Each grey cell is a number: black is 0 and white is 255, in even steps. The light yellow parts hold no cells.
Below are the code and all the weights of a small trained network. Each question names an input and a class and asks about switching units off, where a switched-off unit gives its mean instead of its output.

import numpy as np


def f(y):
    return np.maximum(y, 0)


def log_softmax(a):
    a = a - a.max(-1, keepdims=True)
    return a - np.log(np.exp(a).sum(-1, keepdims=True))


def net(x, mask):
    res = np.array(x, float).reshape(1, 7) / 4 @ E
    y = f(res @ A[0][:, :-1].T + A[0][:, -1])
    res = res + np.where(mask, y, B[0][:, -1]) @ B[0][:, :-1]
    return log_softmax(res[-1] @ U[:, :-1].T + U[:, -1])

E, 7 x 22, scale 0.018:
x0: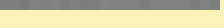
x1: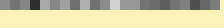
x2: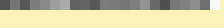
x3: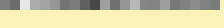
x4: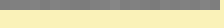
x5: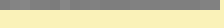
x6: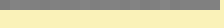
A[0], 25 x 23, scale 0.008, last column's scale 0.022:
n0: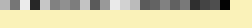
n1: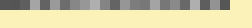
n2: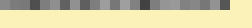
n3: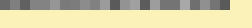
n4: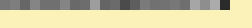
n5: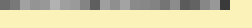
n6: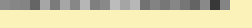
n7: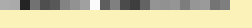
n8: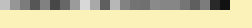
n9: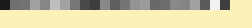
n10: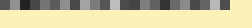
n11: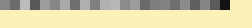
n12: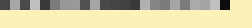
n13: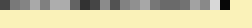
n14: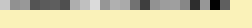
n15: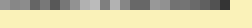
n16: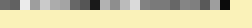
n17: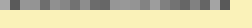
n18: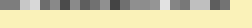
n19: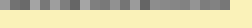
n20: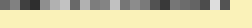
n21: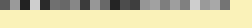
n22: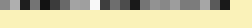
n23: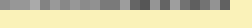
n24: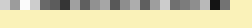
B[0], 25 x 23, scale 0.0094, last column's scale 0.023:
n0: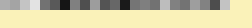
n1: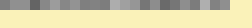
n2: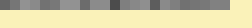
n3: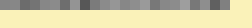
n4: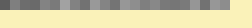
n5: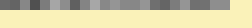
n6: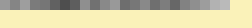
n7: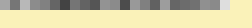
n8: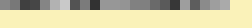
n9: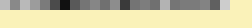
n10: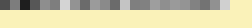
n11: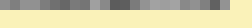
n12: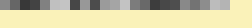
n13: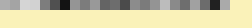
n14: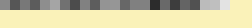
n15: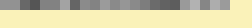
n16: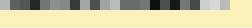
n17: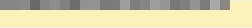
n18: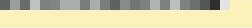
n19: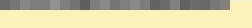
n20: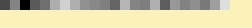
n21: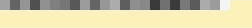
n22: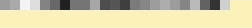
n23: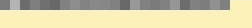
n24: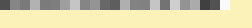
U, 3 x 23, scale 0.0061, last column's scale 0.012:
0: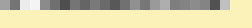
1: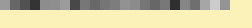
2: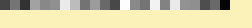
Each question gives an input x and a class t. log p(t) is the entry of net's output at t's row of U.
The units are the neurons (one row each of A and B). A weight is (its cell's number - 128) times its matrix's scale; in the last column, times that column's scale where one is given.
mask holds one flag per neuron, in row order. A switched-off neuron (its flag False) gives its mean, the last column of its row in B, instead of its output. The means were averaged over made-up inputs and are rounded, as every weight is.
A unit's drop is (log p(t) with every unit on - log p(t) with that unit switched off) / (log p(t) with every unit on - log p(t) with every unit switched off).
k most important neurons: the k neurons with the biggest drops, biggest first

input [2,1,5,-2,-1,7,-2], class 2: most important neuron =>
(n14)
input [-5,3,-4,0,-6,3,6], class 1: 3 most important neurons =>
(n22, n14, n18)
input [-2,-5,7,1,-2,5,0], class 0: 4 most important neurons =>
(n13, n9, n16, n14)
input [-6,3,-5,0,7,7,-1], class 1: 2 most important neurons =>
(n14, n22)
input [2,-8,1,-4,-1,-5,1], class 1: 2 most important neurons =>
(n12, n21)
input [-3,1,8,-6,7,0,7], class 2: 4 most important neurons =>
(n20, n10, n14, n16)
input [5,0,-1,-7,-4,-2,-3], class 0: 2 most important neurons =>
(n22, n16)
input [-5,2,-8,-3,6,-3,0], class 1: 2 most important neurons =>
(n14, n8)
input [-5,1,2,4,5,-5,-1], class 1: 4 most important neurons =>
(n22, n16, n0, n24)
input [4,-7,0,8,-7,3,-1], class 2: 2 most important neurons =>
(n24, n18)
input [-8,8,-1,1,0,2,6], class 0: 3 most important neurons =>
(n0, n12, n21)
